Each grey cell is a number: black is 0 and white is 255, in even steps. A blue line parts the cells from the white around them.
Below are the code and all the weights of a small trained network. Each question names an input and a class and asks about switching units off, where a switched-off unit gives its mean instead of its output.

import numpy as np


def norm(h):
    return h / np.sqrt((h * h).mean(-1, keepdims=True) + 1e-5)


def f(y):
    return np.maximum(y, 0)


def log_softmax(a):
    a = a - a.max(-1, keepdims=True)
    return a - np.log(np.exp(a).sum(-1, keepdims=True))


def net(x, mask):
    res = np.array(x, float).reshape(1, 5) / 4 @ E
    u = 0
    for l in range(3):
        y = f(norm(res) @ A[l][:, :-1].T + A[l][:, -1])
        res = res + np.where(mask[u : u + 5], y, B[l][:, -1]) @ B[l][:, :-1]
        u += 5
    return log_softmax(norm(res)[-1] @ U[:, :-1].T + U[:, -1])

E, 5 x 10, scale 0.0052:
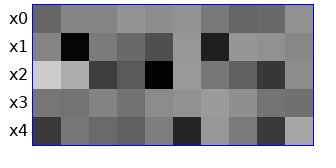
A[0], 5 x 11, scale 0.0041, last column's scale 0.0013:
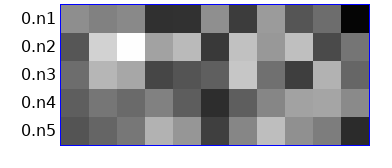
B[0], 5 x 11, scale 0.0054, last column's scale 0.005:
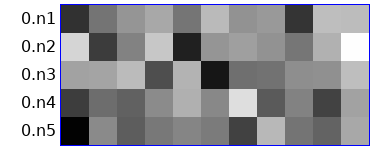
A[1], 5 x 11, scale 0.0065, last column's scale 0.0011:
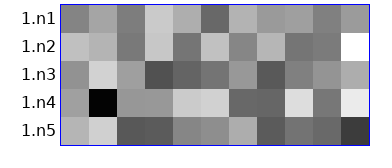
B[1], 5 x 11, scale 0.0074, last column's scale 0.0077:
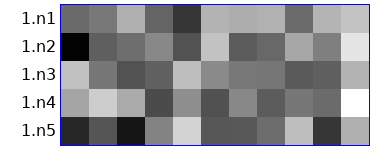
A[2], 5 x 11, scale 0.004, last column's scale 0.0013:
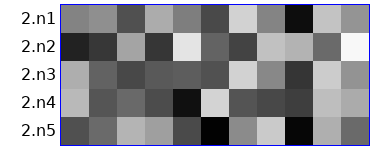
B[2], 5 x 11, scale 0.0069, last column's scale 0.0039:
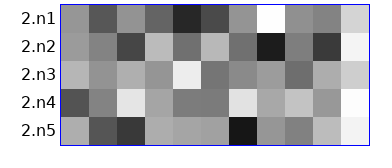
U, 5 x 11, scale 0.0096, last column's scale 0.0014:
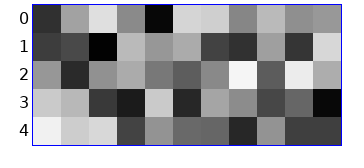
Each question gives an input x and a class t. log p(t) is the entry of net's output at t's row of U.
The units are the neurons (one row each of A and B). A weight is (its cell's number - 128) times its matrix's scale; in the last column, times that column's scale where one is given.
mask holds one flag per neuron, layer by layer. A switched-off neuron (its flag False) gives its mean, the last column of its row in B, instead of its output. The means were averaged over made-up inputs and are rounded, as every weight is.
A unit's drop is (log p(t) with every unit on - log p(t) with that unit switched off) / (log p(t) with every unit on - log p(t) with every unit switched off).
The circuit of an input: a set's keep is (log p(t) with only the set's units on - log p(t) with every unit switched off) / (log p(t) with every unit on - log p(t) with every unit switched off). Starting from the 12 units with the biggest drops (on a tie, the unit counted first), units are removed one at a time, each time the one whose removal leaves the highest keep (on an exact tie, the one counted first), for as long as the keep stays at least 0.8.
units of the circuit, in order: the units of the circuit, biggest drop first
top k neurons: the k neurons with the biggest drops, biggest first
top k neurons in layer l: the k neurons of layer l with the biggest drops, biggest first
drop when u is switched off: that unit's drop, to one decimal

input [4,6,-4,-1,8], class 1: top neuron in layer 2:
2.n2
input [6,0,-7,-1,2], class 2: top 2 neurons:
0.n2, 1.n5
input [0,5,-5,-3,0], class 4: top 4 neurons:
1.n4, 1.n2, 1.n5, 0.n1
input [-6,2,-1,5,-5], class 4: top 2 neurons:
1.n4, 0.n2
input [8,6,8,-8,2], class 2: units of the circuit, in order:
1.n2, 2.n2
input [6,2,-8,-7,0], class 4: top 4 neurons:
1.n4, 1.n2, 1.n5, 0.n1
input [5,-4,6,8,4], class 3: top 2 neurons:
1.n2, 0.n3
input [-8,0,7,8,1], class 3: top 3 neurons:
0.n2, 1.n5, 0.n3
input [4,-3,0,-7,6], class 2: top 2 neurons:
1.n4, 2.n1
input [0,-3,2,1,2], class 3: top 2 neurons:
0.n3, 1.n2
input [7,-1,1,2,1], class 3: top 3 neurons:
1.n2, 1.n3, 0.n3
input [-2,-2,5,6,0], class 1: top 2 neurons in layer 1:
1.n5, 1.n4
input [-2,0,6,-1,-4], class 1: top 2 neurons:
1.n5, 0.n2
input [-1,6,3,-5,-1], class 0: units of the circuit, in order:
2.n4
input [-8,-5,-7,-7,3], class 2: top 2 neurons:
2.n5, 1.n2
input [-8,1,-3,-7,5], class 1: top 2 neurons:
0.n5, 2.n2
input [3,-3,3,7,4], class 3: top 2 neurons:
1.n2, 0.n3
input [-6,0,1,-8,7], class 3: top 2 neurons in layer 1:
1.n2, 1.n1
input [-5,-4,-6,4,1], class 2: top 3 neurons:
2.n5, 1.n5, 2.n4
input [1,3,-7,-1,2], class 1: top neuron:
0.n5
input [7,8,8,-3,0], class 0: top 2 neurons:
2.n4, 0.n3
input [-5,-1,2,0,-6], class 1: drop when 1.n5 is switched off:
0.2
